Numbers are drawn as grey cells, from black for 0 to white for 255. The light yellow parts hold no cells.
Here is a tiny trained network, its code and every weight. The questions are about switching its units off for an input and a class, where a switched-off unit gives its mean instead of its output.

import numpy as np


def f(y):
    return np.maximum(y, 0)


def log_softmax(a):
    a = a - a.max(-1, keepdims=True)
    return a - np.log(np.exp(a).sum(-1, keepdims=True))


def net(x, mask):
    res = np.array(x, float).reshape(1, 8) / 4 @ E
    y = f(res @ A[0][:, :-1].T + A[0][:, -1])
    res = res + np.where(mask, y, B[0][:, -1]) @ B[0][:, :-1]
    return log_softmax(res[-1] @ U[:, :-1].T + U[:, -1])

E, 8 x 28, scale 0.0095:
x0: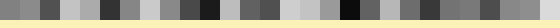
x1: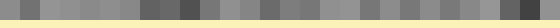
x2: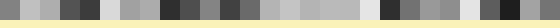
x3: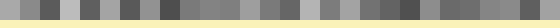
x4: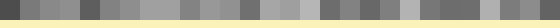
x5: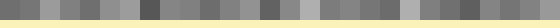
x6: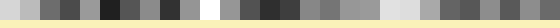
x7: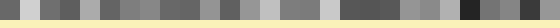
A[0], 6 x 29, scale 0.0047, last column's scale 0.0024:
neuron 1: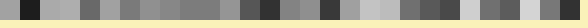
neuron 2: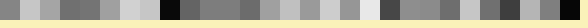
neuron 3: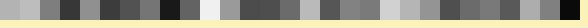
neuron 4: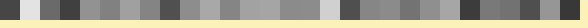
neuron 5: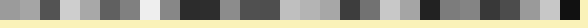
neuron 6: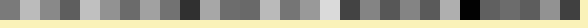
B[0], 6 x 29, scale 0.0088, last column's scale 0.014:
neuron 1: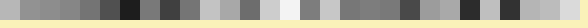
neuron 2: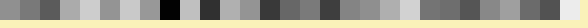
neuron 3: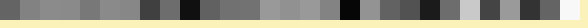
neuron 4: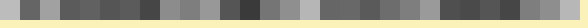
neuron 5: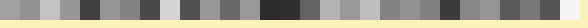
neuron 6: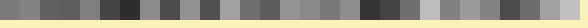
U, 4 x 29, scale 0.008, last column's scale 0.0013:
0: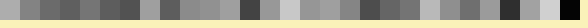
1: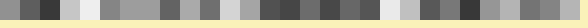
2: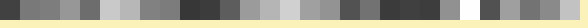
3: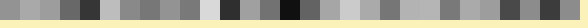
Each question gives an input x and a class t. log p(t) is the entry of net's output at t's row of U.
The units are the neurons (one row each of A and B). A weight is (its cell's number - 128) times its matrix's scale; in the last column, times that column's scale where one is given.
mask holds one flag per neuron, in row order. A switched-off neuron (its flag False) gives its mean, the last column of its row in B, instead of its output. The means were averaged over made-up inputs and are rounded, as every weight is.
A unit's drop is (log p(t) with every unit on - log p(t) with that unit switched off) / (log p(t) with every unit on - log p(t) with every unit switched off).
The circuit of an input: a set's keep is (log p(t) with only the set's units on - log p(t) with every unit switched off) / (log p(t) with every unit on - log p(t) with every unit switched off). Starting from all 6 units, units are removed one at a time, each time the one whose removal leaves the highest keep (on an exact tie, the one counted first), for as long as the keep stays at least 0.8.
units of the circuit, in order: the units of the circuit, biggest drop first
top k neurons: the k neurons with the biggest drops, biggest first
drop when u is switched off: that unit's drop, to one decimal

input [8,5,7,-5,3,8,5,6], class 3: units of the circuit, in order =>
(neuron 5)
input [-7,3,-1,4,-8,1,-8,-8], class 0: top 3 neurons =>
(neuron 1; neuron 3; neuron 5)
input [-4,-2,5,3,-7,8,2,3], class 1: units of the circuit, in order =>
(neuron 2; neuron 5)
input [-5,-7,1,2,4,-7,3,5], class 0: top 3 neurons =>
(neuron 5; neuron 6; neuron 4)
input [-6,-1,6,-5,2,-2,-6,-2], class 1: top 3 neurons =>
(neuron 2; neuron 3; neuron 5)
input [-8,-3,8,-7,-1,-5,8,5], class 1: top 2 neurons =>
(neuron 2; neuron 5)
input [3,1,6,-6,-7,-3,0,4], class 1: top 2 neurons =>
(neuron 2; neuron 1)
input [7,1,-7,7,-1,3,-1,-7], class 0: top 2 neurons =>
(neuron 1; neuron 2)
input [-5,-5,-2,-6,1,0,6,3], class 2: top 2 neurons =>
(neuron 3; neuron 5)
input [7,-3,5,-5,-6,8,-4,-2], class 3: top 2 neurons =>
(neuron 5; neuron 3)
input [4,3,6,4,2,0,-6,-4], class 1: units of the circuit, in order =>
(neuron 2; neuron 3)
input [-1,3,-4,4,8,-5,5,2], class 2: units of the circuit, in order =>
(neuron 3; neuron 2)
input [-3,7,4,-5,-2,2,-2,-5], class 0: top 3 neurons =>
(neuron 1; neuron 5; neuron 3)
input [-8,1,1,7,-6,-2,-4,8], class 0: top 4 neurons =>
(neuron 5; neuron 6; neuron 4; neuron 3)
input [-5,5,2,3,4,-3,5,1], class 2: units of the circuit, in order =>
(neuron 3; neuron 5)
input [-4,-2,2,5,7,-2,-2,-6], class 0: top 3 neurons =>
(neuron 5; neuron 1; neuron 3)
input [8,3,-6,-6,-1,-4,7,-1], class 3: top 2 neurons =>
(neuron 5; neuron 2)
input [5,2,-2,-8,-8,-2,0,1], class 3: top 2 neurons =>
(neuron 5; neuron 2)
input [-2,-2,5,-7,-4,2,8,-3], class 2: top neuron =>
(neuron 3)
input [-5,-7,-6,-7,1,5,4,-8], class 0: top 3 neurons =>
(neuron 1; neuron 2; neuron 5)
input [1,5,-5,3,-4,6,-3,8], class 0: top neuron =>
(neuron 2)
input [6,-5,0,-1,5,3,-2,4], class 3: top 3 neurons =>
(neuron 5; neuron 1; neuron 3)
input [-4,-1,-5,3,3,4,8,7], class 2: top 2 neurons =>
(neuron 3; neuron 1)
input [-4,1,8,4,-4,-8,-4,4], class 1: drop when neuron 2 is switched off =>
0.7
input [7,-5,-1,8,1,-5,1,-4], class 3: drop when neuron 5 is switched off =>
0.9
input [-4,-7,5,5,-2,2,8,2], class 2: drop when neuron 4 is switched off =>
0.0
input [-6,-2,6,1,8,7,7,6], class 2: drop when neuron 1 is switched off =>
0.2
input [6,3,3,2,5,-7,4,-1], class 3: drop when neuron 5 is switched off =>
1.2
